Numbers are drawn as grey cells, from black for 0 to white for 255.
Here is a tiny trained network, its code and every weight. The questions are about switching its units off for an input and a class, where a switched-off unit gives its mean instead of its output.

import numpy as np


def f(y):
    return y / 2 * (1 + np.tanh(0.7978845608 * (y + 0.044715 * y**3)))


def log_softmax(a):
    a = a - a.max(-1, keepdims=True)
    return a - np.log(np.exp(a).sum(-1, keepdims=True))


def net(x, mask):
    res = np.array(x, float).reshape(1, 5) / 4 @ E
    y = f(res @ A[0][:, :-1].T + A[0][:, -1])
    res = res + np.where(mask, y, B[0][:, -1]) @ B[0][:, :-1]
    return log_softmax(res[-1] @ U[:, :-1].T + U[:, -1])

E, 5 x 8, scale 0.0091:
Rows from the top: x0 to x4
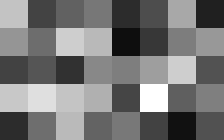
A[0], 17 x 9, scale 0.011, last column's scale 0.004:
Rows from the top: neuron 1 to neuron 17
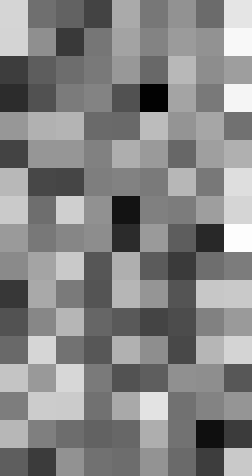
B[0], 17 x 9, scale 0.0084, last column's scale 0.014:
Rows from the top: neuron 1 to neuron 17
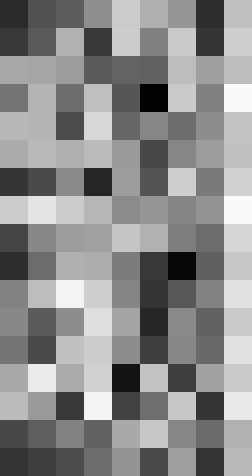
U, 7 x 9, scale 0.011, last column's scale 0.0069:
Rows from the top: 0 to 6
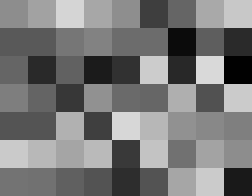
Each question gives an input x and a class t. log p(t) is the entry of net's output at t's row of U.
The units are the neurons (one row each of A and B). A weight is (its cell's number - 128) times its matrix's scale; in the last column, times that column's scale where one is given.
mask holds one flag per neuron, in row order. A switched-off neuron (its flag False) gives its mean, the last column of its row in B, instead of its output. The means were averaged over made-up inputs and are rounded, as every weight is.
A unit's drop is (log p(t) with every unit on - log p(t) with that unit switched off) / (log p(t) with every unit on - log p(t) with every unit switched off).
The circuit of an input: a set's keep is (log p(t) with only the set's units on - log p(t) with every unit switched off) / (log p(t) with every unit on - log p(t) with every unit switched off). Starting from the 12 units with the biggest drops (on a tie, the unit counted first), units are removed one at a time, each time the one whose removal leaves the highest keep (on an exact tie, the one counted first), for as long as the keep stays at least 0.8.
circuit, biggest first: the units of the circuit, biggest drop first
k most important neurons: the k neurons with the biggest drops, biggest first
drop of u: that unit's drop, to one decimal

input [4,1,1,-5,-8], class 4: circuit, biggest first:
neuron 15; neuron 2; neuron 7
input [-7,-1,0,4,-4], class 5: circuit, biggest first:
neuron 15
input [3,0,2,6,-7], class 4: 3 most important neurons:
neuron 2; neuron 7; neuron 16
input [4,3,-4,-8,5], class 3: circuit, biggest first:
neuron 11; neuron 17
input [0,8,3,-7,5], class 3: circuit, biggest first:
neuron 11; neuron 17
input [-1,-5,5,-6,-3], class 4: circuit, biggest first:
neuron 15; neuron 2
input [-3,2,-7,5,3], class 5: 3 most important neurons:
neuron 14; neuron 15; neuron 5
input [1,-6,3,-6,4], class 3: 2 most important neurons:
neuron 8; neuron 17
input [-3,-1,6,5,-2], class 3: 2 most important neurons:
neuron 8; neuron 14
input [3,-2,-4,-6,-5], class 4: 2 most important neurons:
neuron 15; neuron 2
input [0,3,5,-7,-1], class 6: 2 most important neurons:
neuron 3; neuron 15
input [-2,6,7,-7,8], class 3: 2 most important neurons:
neuron 17; neuron 8
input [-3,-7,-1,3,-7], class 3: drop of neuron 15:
0.5
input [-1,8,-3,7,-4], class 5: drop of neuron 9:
0.0
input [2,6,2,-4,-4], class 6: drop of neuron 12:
0.1
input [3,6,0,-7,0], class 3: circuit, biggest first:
neuron 11
